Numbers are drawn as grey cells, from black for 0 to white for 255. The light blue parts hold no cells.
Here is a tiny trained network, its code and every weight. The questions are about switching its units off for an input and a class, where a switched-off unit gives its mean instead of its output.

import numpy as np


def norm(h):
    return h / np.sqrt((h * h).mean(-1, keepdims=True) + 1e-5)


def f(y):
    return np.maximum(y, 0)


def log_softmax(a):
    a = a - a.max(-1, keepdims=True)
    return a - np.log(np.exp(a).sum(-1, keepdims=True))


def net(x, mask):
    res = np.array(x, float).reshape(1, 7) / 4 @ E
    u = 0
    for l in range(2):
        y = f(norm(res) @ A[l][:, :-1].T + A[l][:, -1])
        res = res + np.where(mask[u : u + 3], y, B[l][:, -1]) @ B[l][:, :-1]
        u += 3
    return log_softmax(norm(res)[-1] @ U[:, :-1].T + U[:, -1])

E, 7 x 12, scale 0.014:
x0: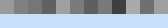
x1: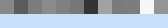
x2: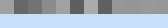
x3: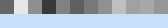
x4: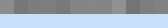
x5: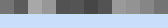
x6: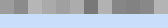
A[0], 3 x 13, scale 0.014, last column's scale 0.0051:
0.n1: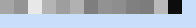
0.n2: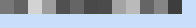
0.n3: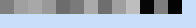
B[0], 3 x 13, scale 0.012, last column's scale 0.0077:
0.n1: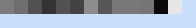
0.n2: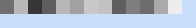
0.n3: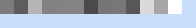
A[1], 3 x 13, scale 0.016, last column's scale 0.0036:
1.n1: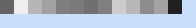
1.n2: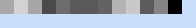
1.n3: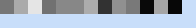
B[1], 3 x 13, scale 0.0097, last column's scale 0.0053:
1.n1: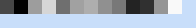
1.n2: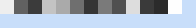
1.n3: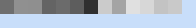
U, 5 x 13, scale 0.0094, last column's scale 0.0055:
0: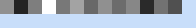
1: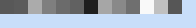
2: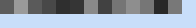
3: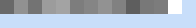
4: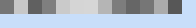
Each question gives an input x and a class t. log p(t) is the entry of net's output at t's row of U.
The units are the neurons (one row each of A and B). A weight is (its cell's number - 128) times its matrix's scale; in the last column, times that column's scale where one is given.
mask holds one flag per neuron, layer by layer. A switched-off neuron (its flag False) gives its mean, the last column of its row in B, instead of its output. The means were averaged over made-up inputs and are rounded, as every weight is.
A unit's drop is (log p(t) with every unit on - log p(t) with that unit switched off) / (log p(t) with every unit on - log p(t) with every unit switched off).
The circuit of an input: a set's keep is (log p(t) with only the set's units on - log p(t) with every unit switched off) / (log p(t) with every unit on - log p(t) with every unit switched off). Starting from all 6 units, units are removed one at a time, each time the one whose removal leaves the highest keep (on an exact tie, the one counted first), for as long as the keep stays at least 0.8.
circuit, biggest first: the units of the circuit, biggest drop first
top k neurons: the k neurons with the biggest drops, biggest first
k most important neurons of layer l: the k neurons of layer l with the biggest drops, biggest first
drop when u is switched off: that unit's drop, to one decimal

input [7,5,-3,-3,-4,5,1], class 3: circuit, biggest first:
(0.n2; 0.n3)
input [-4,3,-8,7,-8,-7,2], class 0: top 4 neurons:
(1.n1; 0.n2; 0.n3; 1.n2)
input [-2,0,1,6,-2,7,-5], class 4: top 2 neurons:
(0.n2; 0.n1)
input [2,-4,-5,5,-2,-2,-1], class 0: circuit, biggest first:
(1.n1; 1.n2)
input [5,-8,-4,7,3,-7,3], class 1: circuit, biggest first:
(1.n3; 0.n2)
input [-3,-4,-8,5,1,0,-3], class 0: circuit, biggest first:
(1.n1; 0.n1)
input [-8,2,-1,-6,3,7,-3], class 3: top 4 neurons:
(0.n2; 1.n2; 1.n1; 0.n1)
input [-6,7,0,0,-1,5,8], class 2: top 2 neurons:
(0.n1; 0.n3)
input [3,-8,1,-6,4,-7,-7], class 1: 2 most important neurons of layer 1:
(1.n3; 1.n2)
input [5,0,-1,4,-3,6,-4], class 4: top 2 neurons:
(0.n2; 0.n1)
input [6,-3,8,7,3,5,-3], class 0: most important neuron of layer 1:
(1.n2)
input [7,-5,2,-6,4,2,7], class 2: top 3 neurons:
(0.n1; 1.n1; 1.n2)
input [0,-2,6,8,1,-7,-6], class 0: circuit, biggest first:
(1.n2; 0.n2; 0.n1; 1.n1)
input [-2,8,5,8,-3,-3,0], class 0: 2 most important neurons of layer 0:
(0.n3; 0.n2)
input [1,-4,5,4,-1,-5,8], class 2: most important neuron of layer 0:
(0.n1)
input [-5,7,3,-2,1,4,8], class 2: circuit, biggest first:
(0.n1; 0.n3)
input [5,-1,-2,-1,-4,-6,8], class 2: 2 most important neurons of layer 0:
(0.n1; 0.n2)
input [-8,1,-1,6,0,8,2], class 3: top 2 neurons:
(0.n2; 1.n1)
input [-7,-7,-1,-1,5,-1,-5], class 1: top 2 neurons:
(0.n1; 1.n3)
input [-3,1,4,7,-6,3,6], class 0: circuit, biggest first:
(1.n1)
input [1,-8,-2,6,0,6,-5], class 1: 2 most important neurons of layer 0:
(0.n3; 0.n1)
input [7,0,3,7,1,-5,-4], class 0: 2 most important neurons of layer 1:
(1.n2; 1.n1)
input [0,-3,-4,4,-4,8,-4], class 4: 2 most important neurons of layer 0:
(0.n2; 0.n1)
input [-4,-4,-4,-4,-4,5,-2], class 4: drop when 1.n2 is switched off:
0.1
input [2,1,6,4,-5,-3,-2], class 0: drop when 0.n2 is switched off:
0.3
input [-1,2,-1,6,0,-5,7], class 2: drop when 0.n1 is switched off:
1.2
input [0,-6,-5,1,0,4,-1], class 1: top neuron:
(0.n3)
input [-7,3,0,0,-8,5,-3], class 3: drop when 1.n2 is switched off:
-0.2
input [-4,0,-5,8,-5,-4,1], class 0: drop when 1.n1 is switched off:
0.2
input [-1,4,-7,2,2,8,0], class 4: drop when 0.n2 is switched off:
0.8
